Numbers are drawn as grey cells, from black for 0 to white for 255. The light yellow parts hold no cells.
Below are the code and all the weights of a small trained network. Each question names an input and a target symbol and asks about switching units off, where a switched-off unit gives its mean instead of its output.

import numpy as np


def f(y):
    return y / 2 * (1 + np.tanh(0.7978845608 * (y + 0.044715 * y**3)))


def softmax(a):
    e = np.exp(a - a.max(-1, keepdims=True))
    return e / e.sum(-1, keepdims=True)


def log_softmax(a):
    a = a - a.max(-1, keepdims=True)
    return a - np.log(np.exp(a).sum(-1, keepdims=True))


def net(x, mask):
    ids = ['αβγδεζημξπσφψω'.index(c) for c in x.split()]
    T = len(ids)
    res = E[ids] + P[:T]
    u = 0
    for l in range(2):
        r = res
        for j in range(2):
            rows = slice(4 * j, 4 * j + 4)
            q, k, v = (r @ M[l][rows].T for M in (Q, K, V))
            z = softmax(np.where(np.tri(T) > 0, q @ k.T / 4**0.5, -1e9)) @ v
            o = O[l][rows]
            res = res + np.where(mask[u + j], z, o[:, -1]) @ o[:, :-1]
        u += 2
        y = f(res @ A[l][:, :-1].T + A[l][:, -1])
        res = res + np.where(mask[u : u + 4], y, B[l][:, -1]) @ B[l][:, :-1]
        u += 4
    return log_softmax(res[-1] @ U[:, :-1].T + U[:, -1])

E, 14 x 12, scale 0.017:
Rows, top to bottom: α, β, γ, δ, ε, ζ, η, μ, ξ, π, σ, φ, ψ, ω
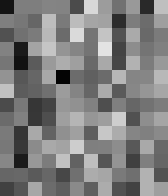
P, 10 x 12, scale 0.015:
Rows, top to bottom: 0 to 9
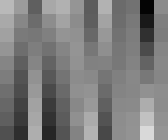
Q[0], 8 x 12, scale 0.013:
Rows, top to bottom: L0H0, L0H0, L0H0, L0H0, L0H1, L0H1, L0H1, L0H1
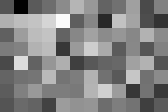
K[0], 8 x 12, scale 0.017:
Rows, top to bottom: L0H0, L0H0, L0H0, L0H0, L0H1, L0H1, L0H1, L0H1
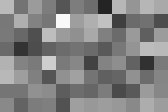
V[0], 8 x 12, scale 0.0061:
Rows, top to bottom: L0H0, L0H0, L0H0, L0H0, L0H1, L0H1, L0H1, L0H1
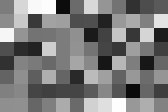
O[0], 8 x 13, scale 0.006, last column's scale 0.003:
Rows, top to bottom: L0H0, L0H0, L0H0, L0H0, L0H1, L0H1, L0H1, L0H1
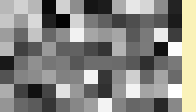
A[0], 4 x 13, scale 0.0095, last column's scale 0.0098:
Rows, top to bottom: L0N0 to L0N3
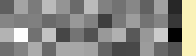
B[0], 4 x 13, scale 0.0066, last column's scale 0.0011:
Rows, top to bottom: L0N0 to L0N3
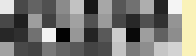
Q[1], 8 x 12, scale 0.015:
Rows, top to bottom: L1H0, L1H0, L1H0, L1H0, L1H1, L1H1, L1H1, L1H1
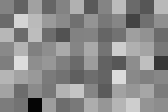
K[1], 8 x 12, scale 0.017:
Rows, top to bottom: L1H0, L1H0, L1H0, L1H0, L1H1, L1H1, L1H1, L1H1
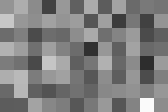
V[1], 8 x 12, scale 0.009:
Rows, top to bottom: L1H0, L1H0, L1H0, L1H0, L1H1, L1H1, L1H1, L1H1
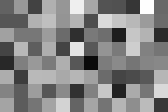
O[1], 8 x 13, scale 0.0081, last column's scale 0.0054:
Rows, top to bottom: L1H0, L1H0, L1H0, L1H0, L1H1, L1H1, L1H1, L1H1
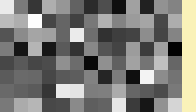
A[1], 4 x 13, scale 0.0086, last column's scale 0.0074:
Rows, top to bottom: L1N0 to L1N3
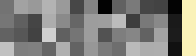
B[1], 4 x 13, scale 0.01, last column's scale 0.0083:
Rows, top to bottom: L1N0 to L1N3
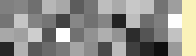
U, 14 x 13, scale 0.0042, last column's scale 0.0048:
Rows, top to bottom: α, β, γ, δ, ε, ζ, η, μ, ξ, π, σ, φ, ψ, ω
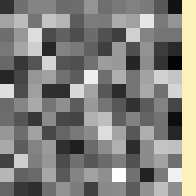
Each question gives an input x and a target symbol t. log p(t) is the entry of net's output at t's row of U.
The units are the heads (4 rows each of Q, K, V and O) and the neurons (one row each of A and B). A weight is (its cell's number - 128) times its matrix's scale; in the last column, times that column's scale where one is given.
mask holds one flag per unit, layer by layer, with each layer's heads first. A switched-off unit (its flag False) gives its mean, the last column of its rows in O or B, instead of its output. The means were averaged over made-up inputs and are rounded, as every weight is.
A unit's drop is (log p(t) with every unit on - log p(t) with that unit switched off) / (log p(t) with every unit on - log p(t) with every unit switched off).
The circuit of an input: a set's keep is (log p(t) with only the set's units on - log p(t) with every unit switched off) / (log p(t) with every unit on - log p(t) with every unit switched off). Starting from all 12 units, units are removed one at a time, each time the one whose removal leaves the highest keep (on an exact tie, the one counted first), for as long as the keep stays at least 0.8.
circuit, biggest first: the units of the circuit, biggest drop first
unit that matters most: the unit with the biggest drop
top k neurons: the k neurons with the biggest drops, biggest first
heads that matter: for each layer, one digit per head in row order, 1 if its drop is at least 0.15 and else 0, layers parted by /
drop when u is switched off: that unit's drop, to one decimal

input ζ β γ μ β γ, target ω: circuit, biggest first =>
(L1H0 L1H1 L0H1)
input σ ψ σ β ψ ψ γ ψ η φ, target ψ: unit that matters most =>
L1H1
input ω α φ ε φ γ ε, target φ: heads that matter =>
00 / 11
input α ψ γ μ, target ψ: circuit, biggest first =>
(L1H1 L0H0 L0H1)
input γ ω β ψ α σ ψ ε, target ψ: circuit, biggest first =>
(L1H1 L0H0)
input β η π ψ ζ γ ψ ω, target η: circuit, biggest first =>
(L0H0 L1H0)
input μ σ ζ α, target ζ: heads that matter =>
10 / 10
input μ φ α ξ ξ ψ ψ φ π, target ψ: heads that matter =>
11 / 01
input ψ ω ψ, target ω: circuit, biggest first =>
(L1H1 L0H0)
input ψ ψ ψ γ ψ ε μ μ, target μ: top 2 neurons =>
(L1N2 L1N1)
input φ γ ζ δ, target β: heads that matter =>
10 / 11
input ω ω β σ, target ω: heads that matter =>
10 / 01
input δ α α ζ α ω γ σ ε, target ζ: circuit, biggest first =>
(L0H0 L0H1 L1H0)
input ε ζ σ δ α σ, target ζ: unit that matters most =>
L0H0
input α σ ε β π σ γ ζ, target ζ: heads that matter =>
10 / 11
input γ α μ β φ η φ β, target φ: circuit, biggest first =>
(L1H1 L1H0 L1N1)
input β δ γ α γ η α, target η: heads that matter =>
10 / 01
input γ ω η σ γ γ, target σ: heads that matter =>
11 / 11
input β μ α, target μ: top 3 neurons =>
(L1N2 L0N0 L1N1)
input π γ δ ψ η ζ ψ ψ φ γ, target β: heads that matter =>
10 / 10
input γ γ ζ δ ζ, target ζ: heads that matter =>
00 / 11
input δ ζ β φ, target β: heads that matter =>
10 / 11
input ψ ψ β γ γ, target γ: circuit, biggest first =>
(L1H0 L0H0)
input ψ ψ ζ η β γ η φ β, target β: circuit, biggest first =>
(L1H0)
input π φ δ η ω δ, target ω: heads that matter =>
00 / 01
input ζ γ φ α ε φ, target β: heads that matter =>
10 / 10
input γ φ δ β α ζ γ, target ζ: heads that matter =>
01 / 10
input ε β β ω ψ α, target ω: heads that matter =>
11 / 01
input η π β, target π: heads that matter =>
10 / 10
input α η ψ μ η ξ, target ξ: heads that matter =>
11 / 10
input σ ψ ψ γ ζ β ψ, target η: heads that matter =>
10 / 10
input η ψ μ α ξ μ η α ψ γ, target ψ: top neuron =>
(L1N1)
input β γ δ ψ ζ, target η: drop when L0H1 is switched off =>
0.1
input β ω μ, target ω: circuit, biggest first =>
(L1H1)
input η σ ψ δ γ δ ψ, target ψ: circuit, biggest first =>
(L1H1 L0H0)
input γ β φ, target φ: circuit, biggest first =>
(L1N1 L1H0 L1H1)
